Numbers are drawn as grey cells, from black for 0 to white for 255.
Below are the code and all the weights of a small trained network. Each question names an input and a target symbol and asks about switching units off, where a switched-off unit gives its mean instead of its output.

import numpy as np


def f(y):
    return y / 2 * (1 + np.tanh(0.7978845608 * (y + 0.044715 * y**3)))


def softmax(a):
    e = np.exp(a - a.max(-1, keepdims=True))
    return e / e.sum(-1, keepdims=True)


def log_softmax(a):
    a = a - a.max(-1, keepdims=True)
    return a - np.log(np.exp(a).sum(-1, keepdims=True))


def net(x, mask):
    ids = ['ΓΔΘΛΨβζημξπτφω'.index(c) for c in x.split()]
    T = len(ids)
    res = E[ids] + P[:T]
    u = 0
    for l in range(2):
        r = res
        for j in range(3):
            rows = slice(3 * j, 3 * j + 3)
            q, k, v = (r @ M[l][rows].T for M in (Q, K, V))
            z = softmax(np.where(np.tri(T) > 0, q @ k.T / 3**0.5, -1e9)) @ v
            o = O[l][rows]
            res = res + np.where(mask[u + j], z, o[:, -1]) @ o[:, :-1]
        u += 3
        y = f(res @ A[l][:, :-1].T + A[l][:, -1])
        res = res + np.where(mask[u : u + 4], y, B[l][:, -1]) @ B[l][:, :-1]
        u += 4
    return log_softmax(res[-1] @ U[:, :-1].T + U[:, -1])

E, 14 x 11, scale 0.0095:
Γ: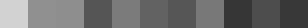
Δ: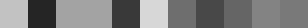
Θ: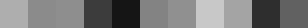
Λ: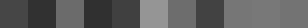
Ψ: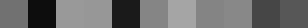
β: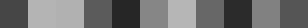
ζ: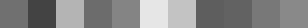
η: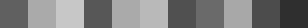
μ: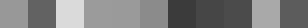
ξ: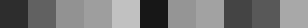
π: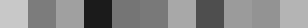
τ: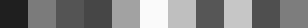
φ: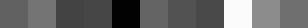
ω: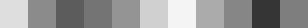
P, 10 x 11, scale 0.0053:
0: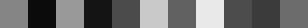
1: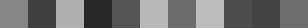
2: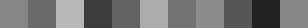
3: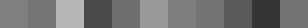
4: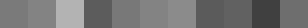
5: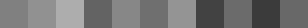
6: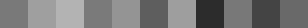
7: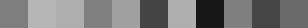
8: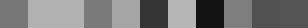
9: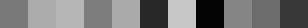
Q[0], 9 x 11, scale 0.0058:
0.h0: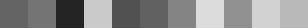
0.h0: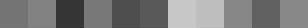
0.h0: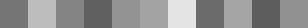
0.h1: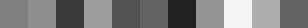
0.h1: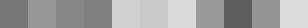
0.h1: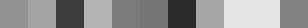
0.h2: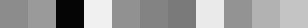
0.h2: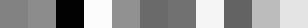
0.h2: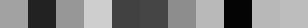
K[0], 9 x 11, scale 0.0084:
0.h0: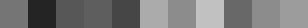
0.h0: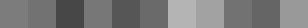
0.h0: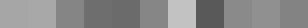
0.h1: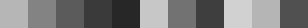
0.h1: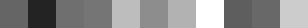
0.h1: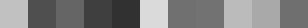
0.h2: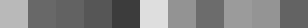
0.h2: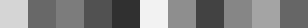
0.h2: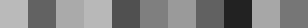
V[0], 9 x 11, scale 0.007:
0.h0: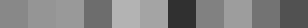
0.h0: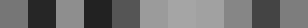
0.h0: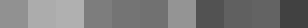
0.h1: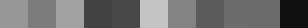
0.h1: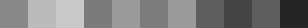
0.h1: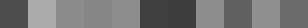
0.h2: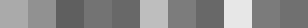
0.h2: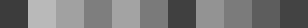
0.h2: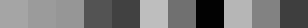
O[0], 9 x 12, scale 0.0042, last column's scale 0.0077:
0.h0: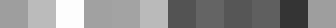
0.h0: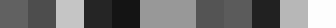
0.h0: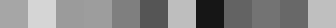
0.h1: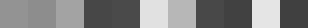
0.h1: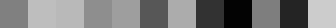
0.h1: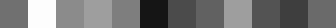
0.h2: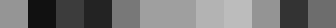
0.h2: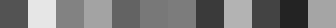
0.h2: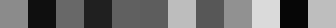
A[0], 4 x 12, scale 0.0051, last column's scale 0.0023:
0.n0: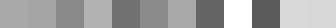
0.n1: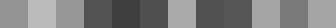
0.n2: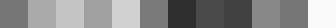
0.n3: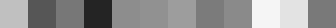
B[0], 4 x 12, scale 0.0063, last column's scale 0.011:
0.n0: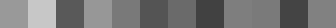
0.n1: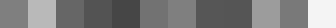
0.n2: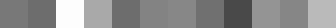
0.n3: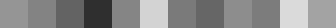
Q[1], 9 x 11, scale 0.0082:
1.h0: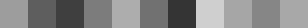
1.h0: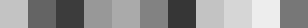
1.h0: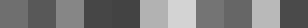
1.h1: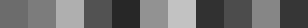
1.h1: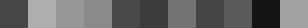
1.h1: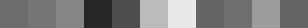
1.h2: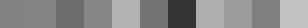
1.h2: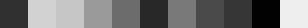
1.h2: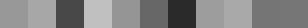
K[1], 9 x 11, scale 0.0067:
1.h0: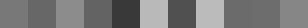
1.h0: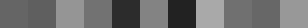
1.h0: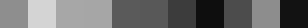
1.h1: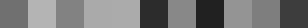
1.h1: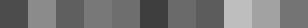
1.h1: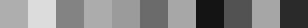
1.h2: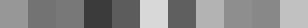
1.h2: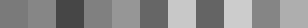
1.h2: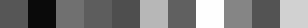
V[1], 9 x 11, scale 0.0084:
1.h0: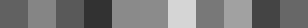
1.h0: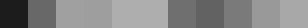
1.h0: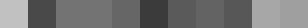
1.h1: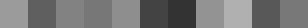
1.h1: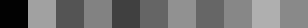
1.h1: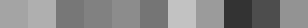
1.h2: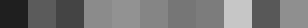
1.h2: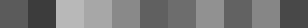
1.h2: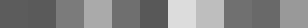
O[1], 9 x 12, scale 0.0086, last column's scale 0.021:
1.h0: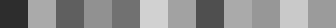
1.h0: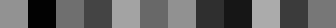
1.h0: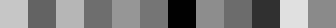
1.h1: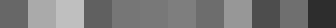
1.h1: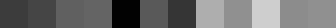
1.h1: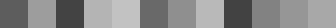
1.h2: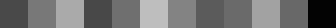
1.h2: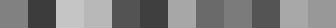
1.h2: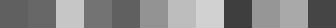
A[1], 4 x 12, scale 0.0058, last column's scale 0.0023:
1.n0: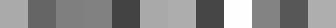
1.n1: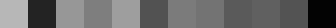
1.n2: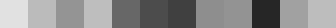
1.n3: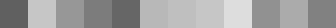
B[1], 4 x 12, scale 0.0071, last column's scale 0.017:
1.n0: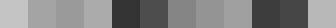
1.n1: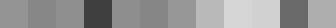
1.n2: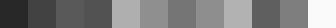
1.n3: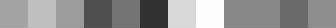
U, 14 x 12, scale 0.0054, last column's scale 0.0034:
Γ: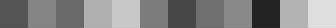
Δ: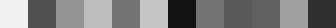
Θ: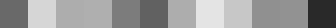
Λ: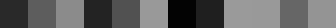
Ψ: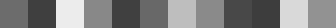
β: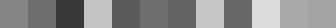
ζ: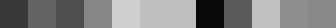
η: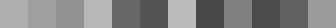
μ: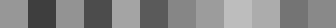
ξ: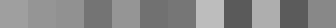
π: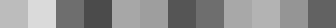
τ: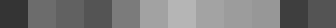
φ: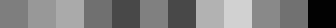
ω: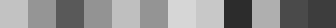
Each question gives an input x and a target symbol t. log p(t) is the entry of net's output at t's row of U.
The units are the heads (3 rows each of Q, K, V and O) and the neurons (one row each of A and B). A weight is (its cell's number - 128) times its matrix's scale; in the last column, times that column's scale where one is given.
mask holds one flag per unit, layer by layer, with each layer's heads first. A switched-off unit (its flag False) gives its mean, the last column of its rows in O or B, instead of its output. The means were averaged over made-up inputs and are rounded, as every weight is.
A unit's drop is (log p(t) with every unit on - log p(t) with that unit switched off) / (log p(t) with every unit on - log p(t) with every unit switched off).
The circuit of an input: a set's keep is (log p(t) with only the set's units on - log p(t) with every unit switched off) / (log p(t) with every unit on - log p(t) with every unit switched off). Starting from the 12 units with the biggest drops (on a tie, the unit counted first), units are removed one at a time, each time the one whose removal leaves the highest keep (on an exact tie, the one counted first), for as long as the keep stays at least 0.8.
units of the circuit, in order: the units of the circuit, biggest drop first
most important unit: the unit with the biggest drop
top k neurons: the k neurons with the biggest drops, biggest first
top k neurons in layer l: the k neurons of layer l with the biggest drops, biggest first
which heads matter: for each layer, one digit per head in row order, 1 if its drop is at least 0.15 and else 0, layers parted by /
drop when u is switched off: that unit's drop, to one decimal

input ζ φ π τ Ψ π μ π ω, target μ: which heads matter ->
000 / 100
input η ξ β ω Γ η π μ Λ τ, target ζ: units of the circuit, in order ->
[0.h2; 1.h0]
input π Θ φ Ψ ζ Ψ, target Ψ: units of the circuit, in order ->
[1.h2; 0.n3; 0.h0]
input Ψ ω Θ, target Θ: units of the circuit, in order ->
[1.h0; 1.n3]
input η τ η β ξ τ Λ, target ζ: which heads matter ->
001 / 101
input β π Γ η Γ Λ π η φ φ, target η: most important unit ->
1.n0
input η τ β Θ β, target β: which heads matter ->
000 / 010
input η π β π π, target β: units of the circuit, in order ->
[1.h1; 0.n1; 0.h1]
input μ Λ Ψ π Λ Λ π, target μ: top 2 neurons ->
[0.n3; 1.n1]
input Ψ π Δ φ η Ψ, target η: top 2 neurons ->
[1.n0; 1.n2]
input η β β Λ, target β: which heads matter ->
000 / 010
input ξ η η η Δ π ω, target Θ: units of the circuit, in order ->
[0.h1; 1.h0; 1.n3; 0.n0]
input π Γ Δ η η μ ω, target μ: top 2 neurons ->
[1.n1; 0.n2]
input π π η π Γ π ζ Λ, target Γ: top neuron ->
[1.n2]
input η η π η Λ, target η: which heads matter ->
001 / 100
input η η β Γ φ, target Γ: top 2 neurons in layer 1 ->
[1.n2; 1.n1]
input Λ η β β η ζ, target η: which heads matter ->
101 / 101
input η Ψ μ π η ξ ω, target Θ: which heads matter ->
010 / 101
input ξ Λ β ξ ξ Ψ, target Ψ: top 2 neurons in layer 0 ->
[0.n1; 0.n3]
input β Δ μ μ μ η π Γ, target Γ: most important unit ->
1.n2
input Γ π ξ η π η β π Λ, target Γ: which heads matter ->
001 / 000
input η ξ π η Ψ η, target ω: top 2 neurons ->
[0.n2; 1.n1]
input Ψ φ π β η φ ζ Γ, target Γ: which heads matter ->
000 / 100
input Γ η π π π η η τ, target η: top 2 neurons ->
[1.n0; 1.n2]
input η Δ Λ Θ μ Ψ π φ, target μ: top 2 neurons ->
[1.n1; 0.n2]
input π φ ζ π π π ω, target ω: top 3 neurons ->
[1.n3; 0.n3; 1.n2]
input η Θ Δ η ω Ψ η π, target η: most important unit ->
0.h2
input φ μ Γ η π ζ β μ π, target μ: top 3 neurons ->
[1.n1; 0.n2; 1.n2]
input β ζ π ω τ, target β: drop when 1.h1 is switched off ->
0.6
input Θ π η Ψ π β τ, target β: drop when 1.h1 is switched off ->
0.8
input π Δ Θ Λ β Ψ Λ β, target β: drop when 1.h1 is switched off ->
0.8
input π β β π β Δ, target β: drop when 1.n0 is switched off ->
0.0
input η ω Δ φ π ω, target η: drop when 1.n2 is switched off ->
0.1
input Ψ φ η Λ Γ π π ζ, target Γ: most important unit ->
1.h0
